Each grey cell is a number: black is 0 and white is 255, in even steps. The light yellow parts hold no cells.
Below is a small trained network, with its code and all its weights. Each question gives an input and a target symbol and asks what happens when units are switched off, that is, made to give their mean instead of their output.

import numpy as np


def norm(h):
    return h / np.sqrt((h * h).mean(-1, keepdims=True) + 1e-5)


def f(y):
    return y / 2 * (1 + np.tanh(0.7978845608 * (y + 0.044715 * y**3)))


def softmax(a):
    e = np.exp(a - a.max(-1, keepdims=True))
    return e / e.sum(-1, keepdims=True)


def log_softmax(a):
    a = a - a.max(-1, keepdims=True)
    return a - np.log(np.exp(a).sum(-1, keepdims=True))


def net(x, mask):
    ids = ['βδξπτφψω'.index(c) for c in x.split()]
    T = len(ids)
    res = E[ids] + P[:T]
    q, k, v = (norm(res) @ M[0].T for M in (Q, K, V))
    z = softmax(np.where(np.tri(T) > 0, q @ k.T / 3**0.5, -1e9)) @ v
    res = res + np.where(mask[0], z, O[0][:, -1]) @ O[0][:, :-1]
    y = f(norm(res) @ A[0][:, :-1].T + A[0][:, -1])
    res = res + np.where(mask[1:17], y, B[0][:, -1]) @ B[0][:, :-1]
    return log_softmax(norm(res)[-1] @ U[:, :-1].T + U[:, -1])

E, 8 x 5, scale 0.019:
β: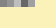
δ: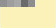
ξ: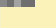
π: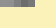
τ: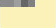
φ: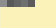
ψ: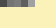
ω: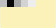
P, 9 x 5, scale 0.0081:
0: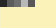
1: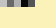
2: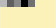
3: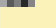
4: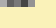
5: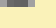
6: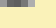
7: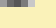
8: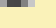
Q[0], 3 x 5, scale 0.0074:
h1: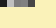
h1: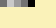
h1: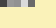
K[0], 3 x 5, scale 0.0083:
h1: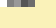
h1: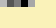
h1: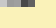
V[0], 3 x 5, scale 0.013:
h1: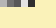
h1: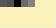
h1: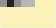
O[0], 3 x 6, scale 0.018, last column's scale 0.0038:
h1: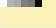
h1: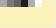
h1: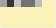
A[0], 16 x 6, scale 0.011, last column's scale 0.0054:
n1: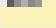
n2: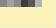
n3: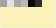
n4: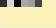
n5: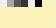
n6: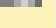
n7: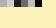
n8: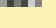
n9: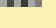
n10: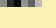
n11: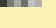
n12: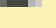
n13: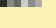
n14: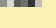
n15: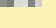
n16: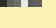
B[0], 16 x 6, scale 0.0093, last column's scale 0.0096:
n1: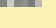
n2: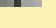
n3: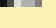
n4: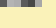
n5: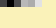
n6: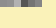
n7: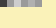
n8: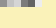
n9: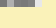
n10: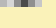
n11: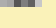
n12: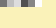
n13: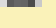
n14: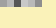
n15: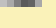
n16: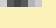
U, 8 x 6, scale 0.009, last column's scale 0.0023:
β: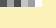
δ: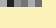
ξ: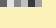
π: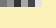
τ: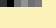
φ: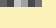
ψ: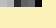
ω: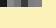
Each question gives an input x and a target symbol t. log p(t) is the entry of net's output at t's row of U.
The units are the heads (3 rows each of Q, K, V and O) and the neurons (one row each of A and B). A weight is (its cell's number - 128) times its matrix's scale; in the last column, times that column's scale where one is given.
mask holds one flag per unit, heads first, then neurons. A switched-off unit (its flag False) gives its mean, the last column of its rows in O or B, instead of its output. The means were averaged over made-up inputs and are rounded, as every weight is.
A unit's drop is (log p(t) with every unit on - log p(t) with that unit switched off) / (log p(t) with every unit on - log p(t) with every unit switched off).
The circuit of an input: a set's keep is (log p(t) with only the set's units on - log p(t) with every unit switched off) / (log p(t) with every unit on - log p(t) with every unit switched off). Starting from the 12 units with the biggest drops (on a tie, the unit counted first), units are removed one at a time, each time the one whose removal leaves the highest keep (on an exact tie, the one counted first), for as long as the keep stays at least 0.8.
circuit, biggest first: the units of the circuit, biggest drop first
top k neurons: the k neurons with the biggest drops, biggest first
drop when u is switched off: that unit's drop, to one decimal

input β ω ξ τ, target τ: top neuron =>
(n8)
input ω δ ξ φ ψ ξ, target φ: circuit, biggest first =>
(h1; n16)
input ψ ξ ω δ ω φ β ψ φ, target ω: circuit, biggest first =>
(h1; n12)
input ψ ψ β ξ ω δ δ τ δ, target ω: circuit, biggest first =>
(h1; n16)
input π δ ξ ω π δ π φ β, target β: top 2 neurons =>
(n5; n7)
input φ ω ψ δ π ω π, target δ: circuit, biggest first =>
(h1; n5)
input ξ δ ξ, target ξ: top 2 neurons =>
(n5; n16)
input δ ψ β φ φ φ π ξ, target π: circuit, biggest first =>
(h1; n16; n13)
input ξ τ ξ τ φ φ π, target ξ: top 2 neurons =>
(n1; n16)
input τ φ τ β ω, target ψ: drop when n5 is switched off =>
0.3
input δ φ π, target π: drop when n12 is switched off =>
0.2
